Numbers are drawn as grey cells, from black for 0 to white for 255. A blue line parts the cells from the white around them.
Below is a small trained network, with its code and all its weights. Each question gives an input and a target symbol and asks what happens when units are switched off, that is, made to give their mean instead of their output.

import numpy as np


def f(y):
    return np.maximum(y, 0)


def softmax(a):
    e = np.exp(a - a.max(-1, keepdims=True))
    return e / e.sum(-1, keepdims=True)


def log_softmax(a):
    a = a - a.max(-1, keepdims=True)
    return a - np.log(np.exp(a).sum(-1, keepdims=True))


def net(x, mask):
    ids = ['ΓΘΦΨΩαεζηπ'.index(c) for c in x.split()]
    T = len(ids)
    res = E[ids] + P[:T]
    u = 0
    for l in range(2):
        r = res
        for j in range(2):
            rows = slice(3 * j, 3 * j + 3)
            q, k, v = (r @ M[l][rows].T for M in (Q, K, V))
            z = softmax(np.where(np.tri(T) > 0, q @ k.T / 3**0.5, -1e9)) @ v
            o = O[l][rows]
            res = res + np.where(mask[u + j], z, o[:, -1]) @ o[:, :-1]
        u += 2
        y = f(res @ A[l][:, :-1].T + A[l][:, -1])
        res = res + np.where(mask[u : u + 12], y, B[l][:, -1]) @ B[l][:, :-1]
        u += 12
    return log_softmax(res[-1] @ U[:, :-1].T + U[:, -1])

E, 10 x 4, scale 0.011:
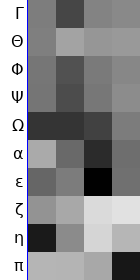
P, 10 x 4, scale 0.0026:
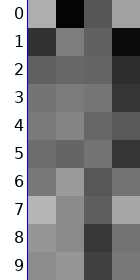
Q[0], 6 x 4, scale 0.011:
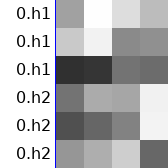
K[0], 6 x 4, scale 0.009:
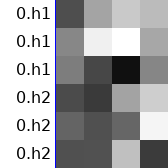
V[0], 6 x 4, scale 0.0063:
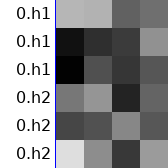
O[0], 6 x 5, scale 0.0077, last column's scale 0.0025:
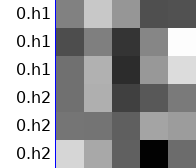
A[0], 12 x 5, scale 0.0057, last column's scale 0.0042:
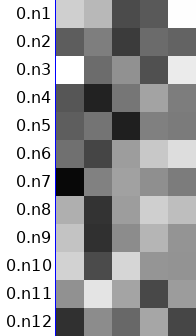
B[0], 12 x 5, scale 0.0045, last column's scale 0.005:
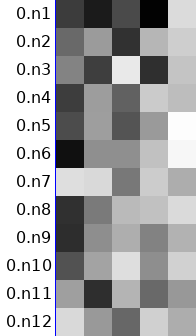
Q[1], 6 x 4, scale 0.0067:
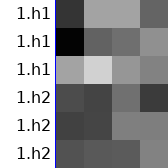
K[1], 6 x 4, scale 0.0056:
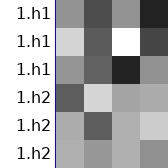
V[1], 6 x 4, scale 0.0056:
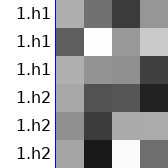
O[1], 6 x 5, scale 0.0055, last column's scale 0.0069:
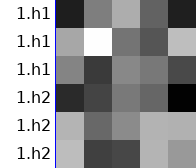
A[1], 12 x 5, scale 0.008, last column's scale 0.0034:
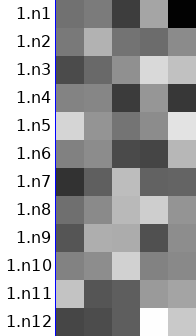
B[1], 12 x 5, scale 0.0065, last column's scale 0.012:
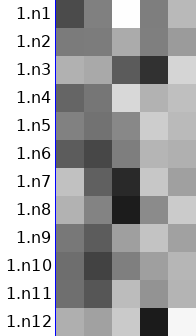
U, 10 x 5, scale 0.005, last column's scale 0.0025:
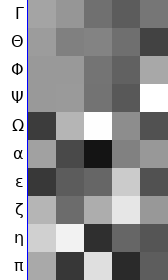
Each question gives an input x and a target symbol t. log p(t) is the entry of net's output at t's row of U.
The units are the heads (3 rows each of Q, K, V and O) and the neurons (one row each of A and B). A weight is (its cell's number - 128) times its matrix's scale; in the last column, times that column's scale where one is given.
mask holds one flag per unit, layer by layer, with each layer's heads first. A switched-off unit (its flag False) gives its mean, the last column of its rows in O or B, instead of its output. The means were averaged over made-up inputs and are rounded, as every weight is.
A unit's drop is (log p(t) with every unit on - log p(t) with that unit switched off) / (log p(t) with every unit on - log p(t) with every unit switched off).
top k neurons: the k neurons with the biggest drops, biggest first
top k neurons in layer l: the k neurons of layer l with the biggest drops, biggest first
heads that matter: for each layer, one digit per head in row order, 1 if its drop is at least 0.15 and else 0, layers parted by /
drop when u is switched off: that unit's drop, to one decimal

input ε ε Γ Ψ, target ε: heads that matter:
11 / 01
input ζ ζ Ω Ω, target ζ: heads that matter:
11 / 11
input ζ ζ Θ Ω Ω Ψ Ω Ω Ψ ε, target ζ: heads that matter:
11 / 11
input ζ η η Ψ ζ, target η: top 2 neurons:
1.n8, 1.n3
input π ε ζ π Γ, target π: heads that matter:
10 / 11
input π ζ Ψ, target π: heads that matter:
10 / 11
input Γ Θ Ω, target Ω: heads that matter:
10 / 00
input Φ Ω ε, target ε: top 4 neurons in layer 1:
1.n6, 1.n3, 1.n12, 1.n4
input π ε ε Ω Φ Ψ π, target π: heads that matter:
10 / 00
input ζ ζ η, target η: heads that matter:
00 / 00
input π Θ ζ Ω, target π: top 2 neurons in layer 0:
0.n3, 0.n11
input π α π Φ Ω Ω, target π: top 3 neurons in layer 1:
1.n12, 1.n1, 1.n8
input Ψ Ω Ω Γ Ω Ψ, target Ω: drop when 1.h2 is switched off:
0.3
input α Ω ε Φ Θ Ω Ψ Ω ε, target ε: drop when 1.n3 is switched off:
0.2
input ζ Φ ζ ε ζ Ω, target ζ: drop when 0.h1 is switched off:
0.9
